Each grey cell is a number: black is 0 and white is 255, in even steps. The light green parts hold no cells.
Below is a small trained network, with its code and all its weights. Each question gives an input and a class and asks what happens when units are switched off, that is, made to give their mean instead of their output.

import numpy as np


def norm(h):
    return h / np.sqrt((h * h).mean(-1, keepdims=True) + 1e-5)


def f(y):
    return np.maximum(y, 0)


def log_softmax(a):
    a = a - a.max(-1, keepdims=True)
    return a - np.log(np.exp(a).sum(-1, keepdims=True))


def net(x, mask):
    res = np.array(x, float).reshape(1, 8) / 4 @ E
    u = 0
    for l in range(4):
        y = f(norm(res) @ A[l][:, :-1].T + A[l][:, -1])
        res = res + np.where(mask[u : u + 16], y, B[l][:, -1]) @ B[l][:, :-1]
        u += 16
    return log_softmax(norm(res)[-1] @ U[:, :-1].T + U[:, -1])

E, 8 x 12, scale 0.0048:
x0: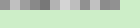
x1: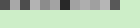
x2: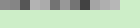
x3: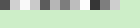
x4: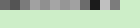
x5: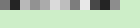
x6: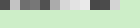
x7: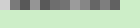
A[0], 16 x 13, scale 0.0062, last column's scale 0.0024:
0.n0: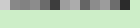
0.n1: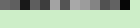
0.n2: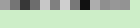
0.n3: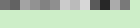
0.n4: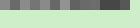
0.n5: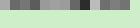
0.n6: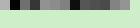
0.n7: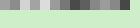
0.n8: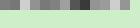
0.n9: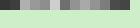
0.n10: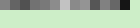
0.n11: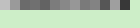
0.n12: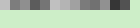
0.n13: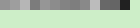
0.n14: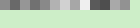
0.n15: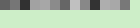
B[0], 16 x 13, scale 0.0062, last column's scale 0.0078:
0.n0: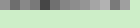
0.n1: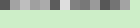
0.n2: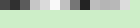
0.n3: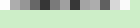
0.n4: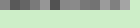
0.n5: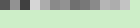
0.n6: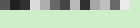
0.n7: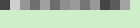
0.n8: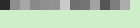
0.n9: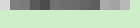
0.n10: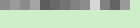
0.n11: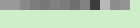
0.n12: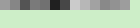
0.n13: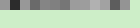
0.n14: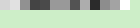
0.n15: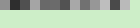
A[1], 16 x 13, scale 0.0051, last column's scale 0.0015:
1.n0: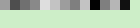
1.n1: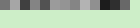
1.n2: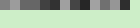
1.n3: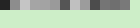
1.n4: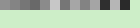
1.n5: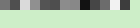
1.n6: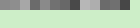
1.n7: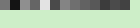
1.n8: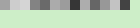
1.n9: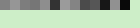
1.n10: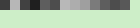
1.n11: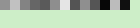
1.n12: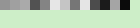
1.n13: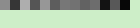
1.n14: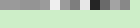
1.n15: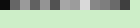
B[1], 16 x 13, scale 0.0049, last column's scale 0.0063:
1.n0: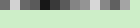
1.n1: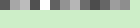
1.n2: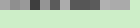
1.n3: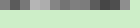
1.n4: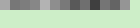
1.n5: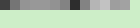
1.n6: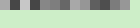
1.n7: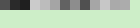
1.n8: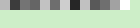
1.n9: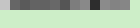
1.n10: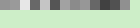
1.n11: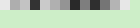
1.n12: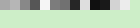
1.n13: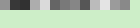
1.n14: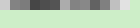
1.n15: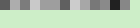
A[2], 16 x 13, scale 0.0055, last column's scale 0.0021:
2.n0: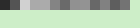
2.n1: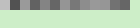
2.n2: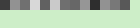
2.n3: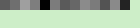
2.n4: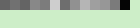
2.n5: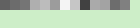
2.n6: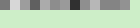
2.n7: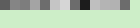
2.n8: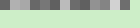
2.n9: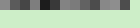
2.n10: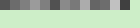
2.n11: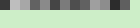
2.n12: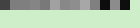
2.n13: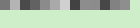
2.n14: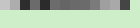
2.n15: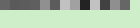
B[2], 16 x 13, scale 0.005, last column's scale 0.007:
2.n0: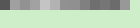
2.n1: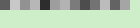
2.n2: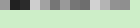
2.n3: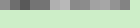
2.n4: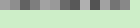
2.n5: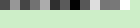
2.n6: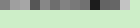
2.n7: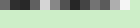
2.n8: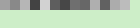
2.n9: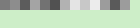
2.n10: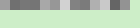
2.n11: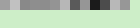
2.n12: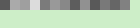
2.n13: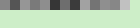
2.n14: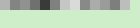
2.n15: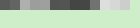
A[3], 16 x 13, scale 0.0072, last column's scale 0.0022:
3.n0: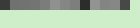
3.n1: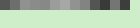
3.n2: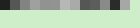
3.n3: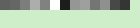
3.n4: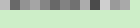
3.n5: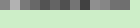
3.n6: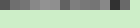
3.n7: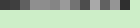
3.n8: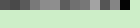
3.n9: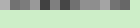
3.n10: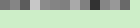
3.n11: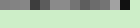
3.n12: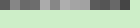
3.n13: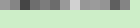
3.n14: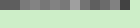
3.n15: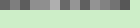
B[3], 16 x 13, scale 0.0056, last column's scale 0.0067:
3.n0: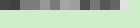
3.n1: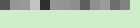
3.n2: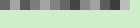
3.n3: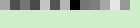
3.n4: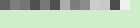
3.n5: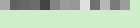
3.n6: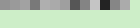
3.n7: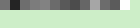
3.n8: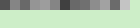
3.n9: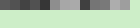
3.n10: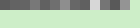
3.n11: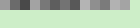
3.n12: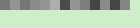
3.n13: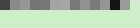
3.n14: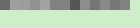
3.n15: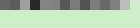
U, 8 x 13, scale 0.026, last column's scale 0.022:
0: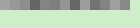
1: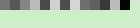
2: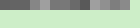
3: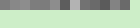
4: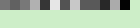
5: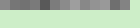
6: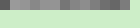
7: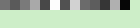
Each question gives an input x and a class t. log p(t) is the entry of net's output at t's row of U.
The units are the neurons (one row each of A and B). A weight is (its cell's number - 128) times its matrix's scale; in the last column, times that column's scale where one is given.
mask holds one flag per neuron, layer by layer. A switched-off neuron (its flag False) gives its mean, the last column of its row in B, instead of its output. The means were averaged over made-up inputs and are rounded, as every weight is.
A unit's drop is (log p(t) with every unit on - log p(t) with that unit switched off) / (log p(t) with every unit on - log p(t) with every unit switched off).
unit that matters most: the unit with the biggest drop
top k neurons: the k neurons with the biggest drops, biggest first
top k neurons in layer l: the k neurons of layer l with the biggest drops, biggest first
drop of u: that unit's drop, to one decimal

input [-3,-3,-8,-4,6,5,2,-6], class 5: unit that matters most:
0.n6
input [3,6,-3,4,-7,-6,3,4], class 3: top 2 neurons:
(0.n3 0.n14)
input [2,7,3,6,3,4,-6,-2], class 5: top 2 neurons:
(0.n6 0.n9)
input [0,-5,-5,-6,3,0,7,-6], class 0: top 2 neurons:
(0.n14 0.n3)
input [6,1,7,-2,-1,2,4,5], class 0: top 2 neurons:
(0.n6 0.n14)
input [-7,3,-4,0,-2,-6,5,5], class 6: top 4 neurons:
(0.n3 0.n1 0.n14 0.n9)
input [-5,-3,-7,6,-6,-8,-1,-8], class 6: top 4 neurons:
(0.n3 0.n14 0.n9 1.n15)
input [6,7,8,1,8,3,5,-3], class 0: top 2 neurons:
(0.n6 0.n14)
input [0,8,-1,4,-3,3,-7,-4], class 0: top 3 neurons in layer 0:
(0.n9 0.n6 0.n2)
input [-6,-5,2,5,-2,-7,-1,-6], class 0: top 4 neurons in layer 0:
(0.n6 0.n2 0.n15 0.n5)
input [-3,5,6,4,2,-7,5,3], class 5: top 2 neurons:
(0.n2 0.n6)
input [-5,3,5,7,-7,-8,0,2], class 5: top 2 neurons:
(1.n12 1.n11)
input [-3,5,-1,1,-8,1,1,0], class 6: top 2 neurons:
(0.n3 0.n14)
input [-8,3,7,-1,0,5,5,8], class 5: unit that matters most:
0.n15
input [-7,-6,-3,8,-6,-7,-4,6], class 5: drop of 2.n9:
0.1
